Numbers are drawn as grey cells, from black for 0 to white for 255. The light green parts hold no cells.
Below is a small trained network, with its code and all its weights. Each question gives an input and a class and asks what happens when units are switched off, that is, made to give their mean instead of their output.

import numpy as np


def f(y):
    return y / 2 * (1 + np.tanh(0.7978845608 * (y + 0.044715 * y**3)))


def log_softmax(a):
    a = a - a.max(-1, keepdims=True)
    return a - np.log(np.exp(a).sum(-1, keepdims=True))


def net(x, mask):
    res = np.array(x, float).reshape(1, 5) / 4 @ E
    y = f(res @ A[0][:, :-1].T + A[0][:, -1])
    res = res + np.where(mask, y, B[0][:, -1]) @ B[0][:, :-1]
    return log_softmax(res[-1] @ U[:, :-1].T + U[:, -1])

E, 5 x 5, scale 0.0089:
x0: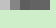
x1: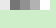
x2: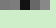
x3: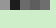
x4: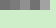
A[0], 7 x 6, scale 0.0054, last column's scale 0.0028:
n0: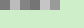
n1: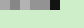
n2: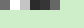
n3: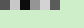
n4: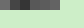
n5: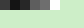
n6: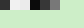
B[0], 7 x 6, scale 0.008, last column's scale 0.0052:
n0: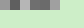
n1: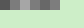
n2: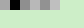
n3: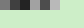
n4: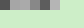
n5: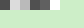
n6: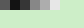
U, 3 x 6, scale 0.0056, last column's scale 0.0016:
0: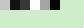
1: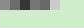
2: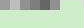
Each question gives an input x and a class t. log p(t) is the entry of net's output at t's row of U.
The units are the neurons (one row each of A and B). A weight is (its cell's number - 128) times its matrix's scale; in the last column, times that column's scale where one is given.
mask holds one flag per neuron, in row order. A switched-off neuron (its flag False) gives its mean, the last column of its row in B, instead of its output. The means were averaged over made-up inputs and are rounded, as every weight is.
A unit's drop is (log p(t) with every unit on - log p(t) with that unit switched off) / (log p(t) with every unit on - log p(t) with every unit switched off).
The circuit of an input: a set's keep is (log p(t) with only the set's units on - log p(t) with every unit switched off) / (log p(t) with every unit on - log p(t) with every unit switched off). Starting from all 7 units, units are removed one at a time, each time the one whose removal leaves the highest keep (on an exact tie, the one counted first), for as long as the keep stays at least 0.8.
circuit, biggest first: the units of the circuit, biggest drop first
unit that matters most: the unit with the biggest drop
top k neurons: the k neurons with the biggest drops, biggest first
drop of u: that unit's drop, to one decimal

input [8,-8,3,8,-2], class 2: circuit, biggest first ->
[n5; n4]
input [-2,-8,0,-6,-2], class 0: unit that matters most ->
n2
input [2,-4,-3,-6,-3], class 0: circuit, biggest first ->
[n2; n6]
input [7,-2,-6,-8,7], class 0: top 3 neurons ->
[n2; n6; n5]
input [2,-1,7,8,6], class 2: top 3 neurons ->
[n5; n6; n4]
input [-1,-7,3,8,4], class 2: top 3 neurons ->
[n5; n4; n3]
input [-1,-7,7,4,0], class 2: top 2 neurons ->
[n5; n4]
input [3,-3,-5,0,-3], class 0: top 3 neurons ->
[n5; n2; n6]
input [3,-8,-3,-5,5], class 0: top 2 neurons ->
[n2; n6]
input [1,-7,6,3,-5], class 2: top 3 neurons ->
[n5; n4; n3]
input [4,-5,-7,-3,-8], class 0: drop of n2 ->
0.3
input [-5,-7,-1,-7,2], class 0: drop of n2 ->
0.3
